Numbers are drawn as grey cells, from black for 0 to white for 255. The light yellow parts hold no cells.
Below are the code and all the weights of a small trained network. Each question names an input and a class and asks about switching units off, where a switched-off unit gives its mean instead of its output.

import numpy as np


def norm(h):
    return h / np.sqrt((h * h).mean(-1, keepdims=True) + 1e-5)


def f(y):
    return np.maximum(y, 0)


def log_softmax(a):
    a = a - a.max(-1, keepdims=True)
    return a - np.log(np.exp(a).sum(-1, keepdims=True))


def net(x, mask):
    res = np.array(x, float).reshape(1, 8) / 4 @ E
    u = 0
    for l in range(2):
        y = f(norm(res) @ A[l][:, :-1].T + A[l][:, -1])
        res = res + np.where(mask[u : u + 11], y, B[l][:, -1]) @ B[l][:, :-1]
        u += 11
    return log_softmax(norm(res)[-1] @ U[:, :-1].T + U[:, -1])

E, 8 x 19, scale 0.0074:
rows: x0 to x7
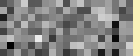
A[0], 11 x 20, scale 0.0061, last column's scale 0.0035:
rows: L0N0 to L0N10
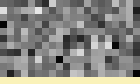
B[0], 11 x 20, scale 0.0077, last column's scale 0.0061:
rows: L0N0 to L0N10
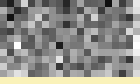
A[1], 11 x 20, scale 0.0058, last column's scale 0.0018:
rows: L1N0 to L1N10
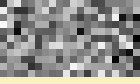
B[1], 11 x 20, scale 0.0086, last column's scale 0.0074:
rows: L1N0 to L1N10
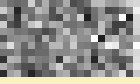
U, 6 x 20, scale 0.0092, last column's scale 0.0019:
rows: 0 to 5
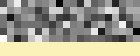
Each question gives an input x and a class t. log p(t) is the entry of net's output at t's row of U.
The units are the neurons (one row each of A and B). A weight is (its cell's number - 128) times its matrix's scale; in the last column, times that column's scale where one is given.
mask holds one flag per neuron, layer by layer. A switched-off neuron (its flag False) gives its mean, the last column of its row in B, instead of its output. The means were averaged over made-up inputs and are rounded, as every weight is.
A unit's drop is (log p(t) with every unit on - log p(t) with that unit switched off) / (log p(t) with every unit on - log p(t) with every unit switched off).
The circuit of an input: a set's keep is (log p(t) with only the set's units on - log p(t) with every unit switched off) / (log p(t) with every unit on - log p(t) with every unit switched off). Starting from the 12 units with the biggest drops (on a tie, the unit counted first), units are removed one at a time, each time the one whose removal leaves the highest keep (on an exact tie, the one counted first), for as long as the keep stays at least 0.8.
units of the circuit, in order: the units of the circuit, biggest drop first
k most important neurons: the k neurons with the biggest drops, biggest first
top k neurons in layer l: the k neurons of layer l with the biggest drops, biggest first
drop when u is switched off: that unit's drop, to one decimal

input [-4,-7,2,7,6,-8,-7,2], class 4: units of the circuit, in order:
(L1N5)
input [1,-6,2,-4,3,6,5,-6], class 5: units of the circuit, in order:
(L0N1; L1N1)
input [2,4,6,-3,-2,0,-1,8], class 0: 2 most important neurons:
(L0N5; L0N6)
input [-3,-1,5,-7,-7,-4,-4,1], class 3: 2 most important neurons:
(L1N2; L1N10)
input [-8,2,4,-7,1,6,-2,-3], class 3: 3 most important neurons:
(L1N2; L1N10; L1N9)
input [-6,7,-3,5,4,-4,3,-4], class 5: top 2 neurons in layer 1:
(L1N1; L1N3)
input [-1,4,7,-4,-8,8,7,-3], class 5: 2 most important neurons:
(L0N1; L1N1)
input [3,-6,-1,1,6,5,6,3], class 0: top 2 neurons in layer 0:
(L0N5; L0N6)
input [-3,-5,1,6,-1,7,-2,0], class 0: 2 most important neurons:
(L0N6; L1N8)
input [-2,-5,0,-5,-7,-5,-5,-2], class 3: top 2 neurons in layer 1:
(L1N2; L1N10)
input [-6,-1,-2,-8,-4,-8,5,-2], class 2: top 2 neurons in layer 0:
(L0N0; L0N2)
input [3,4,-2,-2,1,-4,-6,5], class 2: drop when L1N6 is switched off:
0.1
